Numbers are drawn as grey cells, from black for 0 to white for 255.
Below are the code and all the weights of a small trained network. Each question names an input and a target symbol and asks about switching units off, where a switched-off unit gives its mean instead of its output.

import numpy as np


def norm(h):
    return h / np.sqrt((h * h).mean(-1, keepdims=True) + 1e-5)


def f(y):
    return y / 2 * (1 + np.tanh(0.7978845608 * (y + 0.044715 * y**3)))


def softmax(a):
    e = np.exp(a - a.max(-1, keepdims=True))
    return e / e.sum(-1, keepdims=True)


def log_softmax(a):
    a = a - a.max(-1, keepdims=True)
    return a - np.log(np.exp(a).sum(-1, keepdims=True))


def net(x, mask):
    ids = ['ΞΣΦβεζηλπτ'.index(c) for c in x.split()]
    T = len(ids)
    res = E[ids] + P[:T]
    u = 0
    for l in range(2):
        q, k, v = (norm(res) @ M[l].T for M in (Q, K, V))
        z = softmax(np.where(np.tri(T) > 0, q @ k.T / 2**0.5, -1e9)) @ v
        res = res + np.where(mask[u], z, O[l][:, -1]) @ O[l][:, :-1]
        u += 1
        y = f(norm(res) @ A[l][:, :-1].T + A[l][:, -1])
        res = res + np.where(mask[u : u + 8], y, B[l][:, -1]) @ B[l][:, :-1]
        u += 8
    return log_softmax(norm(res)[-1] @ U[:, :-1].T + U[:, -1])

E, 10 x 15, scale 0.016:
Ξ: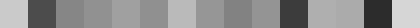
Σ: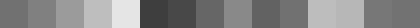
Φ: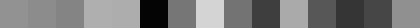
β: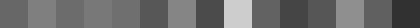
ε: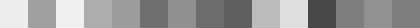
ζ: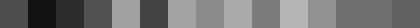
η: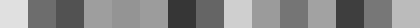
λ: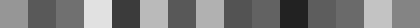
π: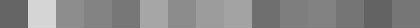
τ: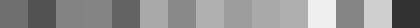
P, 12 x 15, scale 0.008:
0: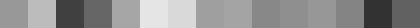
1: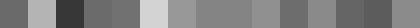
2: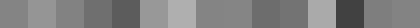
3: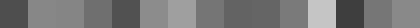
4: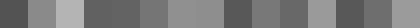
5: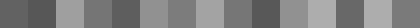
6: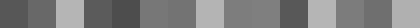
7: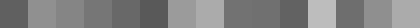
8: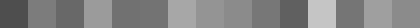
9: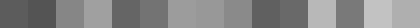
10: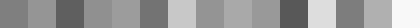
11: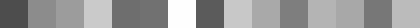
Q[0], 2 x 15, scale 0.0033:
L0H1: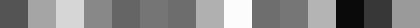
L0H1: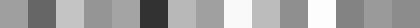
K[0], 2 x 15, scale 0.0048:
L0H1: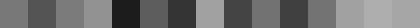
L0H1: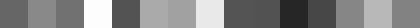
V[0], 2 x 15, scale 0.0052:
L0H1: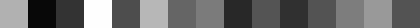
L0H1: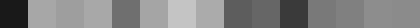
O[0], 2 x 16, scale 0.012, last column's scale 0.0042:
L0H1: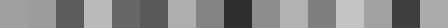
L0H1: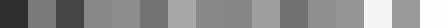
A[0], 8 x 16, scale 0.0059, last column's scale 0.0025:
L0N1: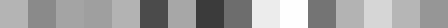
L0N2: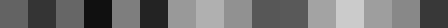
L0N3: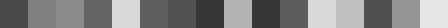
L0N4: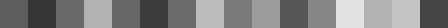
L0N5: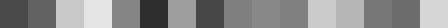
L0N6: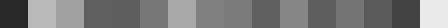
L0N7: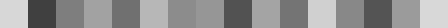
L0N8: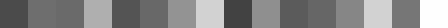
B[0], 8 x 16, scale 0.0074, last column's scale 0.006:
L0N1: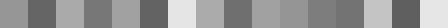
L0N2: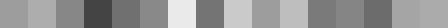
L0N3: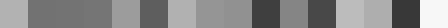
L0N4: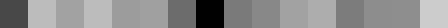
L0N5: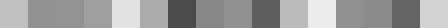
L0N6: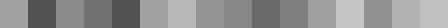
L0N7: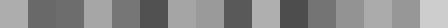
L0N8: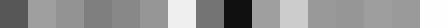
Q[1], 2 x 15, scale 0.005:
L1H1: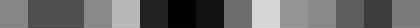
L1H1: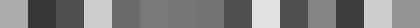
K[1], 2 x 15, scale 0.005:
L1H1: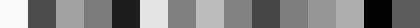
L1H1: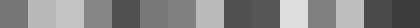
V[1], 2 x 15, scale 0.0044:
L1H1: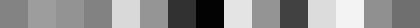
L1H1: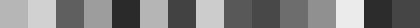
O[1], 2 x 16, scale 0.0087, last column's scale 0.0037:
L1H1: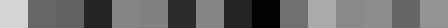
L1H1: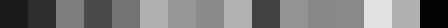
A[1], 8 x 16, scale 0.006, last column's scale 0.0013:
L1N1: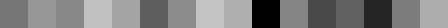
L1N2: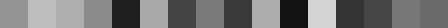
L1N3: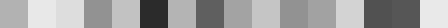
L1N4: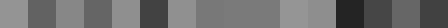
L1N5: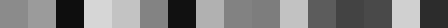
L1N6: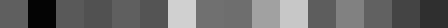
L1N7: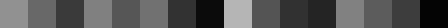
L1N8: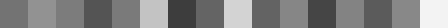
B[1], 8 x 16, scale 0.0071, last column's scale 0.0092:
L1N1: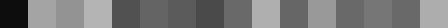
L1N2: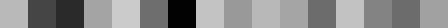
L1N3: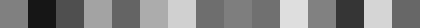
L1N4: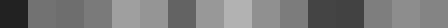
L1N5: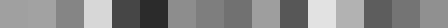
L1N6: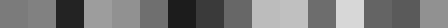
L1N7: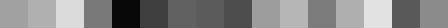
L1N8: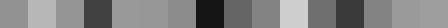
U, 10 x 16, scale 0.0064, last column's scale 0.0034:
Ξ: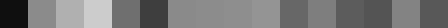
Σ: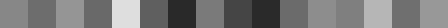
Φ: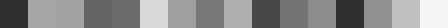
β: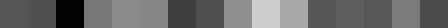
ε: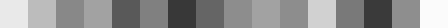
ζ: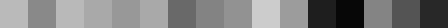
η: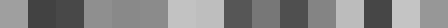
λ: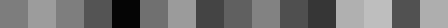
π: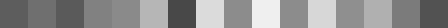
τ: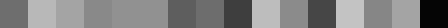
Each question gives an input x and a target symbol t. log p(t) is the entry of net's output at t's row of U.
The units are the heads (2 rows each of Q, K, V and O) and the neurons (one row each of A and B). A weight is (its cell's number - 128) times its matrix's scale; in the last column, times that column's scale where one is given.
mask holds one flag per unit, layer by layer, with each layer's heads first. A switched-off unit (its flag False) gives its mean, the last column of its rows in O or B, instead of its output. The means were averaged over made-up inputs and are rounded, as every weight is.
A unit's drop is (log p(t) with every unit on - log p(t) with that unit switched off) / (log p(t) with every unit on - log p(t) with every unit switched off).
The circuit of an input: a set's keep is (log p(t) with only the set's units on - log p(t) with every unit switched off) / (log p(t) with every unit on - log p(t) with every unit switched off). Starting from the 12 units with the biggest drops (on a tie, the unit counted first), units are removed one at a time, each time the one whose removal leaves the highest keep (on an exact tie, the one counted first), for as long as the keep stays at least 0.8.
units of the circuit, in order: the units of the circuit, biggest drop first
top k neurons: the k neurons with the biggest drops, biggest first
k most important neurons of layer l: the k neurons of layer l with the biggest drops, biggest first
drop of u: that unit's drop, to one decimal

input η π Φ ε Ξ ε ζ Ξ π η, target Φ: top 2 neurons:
[L0N6; L0N1]
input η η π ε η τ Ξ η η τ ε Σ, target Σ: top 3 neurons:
[L0N3; L0N8; L0N5]
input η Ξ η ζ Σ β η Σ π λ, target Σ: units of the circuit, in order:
[L1H1; L0H1]
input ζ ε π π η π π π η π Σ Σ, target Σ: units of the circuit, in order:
[L0N3; L1H1; L0H1]
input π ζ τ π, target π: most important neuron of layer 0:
[L0N6]
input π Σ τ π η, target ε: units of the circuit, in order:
[L0H1; L1N5; L0N1]
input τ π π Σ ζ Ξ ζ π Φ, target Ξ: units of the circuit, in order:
[L0H1; L1N1]
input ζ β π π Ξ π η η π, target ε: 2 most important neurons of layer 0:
[L0N1; L0N8]
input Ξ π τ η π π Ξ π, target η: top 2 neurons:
[L0N6; L0N4]
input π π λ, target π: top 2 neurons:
[L1N2; L0N3]
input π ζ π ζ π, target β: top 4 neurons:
[L1N2; L0N1; L0N8; L1N1]
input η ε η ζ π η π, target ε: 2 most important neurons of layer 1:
[L1N3; L1N2]
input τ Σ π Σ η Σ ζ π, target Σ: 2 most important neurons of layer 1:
[L1N2; L1N5]
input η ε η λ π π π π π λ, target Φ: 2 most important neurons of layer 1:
[L1N6; L1N5]
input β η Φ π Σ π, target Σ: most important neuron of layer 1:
[L1N3]
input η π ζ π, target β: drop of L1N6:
-0.1
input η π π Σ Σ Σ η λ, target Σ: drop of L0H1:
0.5
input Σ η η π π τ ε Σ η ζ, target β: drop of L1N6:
0.6
